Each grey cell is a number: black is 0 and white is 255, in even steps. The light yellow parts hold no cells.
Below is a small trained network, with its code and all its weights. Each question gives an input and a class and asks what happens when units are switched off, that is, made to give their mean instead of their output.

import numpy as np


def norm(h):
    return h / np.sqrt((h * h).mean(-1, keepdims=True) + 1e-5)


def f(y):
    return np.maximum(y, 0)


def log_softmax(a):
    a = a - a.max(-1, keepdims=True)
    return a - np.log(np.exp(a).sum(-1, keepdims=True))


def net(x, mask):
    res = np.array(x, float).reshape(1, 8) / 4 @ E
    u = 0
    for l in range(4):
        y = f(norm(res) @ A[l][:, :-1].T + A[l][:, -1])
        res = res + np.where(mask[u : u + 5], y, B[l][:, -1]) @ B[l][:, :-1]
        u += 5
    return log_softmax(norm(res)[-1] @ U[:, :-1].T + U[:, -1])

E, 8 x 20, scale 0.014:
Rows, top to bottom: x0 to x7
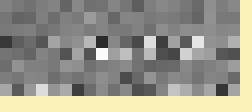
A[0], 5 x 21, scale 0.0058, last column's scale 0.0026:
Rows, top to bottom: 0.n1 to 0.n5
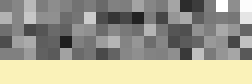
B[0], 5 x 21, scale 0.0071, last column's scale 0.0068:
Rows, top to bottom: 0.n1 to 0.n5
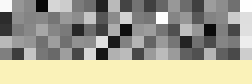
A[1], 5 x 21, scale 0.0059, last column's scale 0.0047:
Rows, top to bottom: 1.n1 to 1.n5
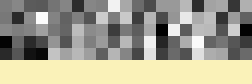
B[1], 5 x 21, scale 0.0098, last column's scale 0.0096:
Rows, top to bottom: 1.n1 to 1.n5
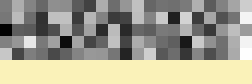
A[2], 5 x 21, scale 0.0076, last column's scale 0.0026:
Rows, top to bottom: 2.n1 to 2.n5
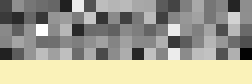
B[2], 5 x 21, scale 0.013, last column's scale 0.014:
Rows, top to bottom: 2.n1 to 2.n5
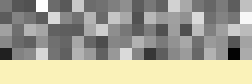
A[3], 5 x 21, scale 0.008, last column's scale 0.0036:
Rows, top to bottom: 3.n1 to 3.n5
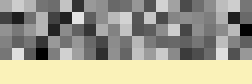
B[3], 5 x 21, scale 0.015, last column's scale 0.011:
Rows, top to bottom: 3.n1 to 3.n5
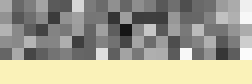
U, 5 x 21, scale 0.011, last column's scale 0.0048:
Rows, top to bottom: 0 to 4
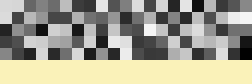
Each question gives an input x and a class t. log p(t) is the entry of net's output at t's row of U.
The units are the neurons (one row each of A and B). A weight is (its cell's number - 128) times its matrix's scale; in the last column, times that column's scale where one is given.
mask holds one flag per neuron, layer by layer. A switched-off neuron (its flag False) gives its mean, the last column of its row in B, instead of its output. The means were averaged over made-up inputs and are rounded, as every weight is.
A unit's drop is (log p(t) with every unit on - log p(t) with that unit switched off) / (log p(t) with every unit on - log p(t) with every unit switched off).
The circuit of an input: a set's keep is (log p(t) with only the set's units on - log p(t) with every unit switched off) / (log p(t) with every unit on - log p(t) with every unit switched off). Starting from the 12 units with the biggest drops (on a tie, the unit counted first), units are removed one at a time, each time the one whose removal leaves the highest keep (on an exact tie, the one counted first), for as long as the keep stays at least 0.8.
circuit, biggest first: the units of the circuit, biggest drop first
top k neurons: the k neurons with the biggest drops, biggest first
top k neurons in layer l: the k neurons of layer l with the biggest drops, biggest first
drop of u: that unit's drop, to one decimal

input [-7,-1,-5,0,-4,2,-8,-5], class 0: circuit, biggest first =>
[3.n5]
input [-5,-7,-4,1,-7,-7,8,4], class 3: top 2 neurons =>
[2.n5, 0.n2]
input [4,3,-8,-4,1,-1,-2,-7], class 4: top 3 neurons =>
[1.n2, 2.n1, 3.n2]
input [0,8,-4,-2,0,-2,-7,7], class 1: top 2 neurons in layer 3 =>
[3.n1, 3.n5]
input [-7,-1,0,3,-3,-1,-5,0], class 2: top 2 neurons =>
[0.n1, 2.n1]
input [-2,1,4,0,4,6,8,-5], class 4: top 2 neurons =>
[2.n1, 0.n4]
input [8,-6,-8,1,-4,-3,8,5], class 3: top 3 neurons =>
[2.n5, 0.n2, 0.n4]
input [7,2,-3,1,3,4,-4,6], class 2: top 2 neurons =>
[1.n2, 1.n3]
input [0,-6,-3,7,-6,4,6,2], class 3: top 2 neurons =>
[2.n5, 1.n2]
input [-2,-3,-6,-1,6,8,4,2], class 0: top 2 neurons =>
[1.n2, 2.n2]
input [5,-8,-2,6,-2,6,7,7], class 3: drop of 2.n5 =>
0.2
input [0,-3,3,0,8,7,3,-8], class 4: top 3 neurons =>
[2.n1, 3.n2, 0.n4]
